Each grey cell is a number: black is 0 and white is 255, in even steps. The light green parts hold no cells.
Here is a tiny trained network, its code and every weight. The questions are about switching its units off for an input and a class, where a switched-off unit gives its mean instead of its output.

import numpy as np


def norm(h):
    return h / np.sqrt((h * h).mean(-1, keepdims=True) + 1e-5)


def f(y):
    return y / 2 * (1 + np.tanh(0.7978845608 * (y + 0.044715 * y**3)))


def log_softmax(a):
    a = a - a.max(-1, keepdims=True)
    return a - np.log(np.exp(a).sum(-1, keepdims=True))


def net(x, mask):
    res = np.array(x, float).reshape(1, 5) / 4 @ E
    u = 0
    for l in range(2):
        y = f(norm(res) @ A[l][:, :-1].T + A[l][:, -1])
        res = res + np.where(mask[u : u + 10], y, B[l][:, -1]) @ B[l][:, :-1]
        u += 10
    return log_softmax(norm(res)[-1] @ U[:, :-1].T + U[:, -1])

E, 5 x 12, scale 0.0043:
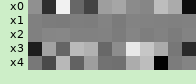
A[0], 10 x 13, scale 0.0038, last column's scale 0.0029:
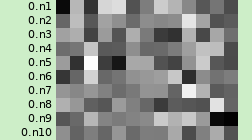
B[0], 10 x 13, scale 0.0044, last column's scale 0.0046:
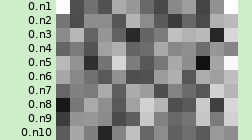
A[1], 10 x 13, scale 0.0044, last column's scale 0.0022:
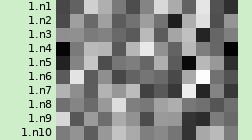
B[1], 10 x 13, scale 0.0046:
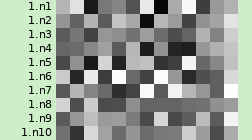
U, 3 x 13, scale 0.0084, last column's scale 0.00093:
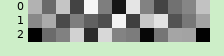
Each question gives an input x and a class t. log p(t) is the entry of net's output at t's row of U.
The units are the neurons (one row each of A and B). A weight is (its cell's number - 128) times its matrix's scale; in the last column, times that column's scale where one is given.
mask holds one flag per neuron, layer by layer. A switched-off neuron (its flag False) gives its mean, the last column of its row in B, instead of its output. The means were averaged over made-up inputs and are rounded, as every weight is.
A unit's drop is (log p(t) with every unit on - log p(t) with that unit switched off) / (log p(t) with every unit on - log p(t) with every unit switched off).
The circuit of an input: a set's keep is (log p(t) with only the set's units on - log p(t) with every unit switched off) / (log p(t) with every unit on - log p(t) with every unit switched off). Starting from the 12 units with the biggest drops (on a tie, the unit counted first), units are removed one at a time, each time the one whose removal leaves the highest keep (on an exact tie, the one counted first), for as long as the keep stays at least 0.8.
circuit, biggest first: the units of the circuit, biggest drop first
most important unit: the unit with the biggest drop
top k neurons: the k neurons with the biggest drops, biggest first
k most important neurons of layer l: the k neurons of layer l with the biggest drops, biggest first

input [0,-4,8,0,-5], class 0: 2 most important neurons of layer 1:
(1.n6 1.n2)
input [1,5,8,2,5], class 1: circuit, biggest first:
(1.n1)
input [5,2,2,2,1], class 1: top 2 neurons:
(0.n9 1.n1)
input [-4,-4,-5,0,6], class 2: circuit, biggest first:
(1.n5 0.n5)
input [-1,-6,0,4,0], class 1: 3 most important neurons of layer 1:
(1.n7 1.n6 1.n2)
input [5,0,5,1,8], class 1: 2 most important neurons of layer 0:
(0.n1 0.n9)
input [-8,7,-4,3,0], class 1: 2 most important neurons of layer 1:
(1.n6 1.n2)
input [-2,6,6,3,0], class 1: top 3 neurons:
(1.n7 1.n6 1.n2)
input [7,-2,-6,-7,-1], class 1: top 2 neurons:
(1.n7 0.n5)
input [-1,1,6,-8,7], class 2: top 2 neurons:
(1.n5 0.n8)
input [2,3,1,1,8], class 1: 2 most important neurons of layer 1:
(1.n1 1.n5)
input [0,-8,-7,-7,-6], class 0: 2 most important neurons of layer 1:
(1.n6 1.n2)
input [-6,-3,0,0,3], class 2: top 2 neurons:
(0.n8 0.n5)
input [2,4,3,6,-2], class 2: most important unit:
0.n9
